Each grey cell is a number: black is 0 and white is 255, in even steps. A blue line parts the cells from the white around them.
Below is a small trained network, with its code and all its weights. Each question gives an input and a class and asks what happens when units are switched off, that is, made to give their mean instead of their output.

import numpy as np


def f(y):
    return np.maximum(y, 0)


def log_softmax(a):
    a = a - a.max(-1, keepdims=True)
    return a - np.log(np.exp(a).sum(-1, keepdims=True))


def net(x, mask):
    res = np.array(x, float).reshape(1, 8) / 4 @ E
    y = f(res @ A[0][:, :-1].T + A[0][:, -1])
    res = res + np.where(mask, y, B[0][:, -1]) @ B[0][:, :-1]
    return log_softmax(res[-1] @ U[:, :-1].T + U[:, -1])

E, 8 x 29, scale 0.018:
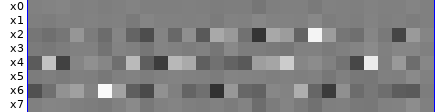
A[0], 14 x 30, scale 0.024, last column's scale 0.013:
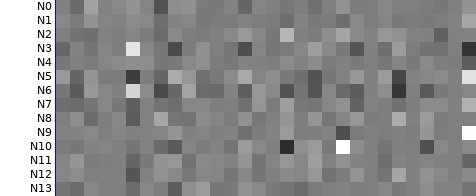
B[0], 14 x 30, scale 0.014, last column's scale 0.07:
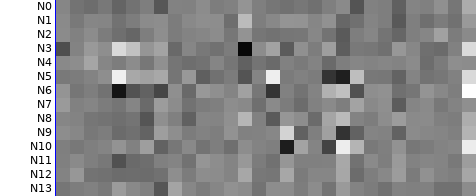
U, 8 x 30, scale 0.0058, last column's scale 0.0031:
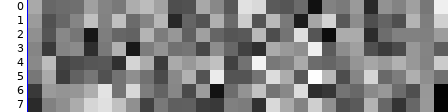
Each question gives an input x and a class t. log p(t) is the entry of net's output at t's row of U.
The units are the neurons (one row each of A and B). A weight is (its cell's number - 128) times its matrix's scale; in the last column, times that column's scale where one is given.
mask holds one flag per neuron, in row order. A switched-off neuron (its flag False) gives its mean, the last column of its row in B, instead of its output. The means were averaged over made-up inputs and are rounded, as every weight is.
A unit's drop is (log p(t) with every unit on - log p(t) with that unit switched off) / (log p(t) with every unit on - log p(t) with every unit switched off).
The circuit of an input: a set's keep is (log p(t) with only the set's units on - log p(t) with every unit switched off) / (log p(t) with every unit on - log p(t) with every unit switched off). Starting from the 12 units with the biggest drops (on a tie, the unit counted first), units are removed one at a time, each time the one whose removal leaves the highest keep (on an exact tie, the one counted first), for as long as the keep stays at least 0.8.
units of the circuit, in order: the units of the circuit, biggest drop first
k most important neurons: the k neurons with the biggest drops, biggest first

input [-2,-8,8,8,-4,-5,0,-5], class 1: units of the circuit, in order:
N5
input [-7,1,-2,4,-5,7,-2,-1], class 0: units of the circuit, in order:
N10, N5
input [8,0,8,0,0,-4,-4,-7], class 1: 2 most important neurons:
N6, N3
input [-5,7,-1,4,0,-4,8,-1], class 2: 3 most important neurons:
N6, N10, N5
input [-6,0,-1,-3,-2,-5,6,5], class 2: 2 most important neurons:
N10, N6
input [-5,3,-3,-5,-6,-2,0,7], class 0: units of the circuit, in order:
N5, N10
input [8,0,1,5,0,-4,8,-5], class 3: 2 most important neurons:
N6, N5
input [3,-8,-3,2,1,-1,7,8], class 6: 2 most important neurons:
N3, N10
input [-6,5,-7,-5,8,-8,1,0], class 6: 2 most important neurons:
N3, N6
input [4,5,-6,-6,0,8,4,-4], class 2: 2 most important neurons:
N5, N6
